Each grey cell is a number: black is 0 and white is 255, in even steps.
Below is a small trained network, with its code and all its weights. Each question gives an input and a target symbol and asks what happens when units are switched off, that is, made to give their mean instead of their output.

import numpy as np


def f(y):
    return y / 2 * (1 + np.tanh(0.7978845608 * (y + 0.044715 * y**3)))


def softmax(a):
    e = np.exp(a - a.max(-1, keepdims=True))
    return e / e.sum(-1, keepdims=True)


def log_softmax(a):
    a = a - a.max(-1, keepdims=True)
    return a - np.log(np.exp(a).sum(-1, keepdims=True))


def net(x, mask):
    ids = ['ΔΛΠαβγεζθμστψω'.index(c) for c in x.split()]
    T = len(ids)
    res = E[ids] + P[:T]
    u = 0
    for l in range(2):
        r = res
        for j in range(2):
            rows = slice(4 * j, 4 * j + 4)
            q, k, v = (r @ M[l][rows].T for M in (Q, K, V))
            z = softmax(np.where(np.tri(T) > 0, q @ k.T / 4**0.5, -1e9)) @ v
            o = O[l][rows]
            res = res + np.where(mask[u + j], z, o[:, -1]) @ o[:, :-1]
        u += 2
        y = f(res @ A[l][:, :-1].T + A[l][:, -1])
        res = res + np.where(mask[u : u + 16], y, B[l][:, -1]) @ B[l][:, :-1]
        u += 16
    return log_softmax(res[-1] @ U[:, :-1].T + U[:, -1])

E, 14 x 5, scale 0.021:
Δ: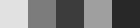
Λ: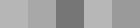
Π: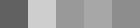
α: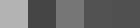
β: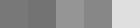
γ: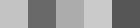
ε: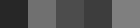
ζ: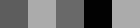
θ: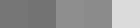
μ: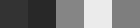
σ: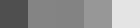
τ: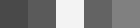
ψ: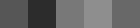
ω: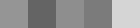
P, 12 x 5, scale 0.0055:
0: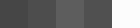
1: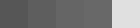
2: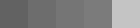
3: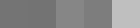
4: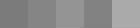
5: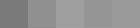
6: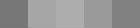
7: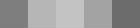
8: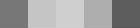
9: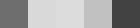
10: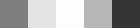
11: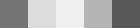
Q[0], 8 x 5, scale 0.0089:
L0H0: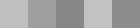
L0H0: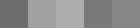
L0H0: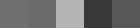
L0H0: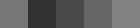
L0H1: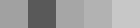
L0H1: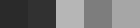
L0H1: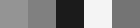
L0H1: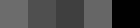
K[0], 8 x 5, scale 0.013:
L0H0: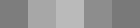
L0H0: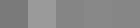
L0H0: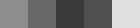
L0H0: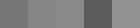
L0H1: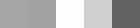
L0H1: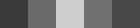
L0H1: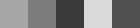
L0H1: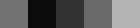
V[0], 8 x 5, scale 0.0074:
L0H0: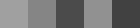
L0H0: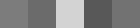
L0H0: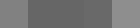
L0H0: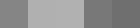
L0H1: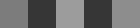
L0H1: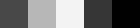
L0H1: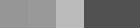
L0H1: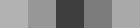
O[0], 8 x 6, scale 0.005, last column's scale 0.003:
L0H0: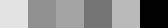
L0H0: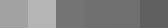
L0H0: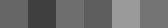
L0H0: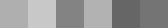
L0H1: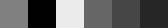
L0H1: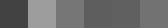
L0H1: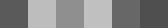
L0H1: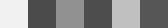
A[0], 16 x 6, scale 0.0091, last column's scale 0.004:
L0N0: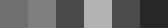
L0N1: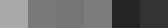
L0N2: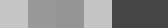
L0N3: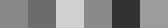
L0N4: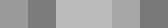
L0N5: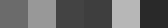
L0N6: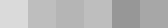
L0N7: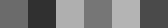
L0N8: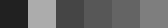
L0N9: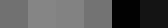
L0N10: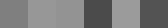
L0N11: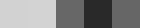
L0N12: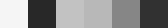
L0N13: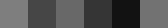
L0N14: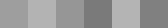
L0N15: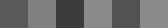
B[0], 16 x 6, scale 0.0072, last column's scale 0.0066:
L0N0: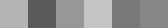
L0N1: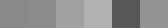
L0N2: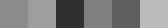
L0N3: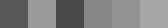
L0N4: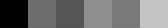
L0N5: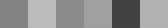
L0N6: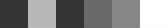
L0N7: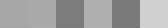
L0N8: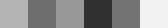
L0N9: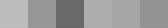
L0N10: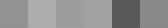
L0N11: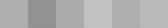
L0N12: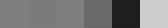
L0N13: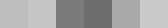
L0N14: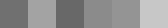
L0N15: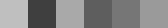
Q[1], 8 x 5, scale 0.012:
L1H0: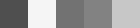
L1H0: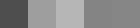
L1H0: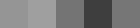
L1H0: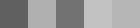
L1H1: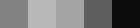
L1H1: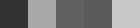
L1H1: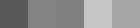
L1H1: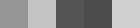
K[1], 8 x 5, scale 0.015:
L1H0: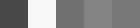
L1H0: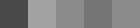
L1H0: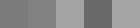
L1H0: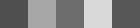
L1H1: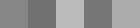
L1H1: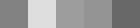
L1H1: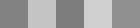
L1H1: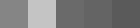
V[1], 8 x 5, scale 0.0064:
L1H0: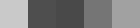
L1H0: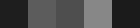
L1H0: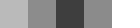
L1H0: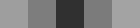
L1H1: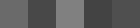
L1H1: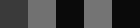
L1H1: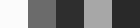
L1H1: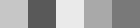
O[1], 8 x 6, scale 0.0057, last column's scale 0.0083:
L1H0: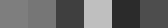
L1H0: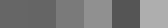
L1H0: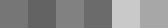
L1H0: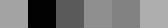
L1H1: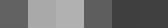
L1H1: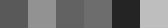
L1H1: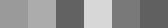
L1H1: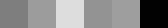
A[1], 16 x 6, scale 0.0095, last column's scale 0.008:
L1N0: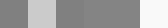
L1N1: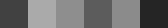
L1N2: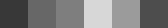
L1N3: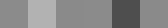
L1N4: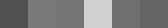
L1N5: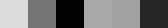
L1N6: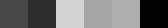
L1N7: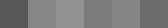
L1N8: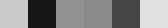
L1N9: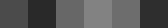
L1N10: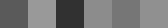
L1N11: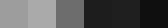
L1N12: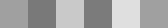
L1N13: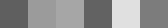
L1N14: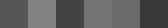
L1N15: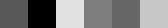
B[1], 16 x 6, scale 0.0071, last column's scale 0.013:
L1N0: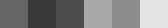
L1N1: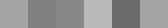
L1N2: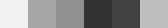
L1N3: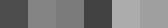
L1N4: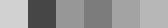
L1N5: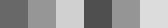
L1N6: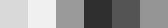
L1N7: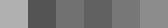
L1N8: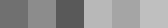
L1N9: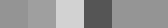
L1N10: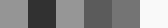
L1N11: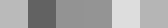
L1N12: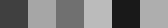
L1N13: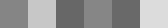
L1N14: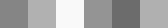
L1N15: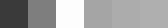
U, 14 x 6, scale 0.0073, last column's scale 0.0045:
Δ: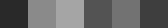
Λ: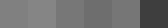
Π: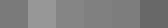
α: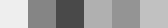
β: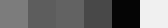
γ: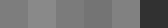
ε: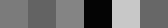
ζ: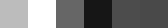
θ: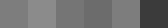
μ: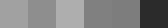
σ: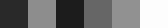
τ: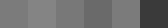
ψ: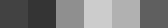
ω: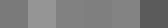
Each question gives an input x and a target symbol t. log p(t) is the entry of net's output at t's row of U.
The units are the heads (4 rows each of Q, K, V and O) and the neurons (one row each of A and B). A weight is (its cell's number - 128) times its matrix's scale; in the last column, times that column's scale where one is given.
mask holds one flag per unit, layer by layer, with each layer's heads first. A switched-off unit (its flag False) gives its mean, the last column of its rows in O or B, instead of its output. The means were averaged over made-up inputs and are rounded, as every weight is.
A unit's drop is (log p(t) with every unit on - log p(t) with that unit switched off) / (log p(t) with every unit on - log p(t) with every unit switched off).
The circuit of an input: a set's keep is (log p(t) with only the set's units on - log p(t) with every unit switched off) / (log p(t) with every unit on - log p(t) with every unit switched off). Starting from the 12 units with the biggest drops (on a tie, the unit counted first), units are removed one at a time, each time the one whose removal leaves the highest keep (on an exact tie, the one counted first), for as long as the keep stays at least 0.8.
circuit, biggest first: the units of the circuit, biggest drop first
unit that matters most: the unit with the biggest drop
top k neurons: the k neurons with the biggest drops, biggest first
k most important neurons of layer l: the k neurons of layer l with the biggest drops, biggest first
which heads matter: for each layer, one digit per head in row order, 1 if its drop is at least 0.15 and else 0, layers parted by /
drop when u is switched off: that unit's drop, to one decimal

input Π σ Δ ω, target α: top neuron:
[L0N2]
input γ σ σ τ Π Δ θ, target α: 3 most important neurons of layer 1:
[L1N2 L1N4 L1N15]
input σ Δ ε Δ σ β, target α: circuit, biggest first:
[L1H1 L1N4 L1N15 L0N8]
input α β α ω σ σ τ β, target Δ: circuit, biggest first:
[L0H1 L1N15 L1H1]
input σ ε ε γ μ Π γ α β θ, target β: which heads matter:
00 / 01
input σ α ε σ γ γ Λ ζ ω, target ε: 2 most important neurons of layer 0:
[L0N6 L0N14]
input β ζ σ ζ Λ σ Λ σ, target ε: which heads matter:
01 / 11
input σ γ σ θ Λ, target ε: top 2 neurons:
[L1N5 L0N6]
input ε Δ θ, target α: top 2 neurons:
[L1N2 L1N4]
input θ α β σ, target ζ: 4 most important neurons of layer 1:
[L1N6 L1N2 L1N13 L1N0]
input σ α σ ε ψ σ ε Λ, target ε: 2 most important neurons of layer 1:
[L1N5 L1N10]
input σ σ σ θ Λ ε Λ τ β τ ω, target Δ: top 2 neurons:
[L1N15 L0N6]
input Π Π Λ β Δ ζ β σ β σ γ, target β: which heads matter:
00 / 10
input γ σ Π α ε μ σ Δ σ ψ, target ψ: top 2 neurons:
[L1N15 L0N6]
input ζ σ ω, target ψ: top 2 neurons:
[L0N12 L1N15]
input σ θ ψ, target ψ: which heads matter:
00 / 00
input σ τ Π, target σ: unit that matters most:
L1N2
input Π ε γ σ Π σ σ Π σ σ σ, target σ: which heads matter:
01 / 10
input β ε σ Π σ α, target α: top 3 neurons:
[L0N13 L1N11 L1N8]
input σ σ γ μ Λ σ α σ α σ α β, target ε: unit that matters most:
L0N6
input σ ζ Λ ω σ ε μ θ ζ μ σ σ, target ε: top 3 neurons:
[L0N6 L0N4 L1N12]
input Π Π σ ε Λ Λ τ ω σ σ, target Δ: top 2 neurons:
[L1N15 L0N8]
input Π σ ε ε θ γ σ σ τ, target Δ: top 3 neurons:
[L1N15 L0N6 L0N2]
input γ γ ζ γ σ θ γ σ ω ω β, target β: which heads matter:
00 / 01
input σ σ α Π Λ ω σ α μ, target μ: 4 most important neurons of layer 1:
[L1N15 L1N2 L1N6 L1N4]
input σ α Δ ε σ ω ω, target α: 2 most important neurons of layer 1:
[L1N15 L1N4]
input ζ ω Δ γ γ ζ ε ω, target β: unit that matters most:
L1H1
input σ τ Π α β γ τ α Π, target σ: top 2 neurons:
[L1N0 L1N2]
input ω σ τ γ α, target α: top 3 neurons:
[L0N13 L1N8 L0N12]
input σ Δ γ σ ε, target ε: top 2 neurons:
[L1N11 L0N8]
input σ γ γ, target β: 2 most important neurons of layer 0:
[L0N6 L0N4]
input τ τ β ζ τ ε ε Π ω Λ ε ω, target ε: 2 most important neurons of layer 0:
[L0N6 L0N2]
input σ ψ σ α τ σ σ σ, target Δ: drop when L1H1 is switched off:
0.2
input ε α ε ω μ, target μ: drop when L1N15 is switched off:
0.4
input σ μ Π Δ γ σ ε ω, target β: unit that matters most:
L0N6
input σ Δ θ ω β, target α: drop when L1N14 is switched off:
0.0
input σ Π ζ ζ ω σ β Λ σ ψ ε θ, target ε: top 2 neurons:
[L0N6 L1N5]
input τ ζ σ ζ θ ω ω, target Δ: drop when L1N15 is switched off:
0.3
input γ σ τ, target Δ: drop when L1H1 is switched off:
0.5
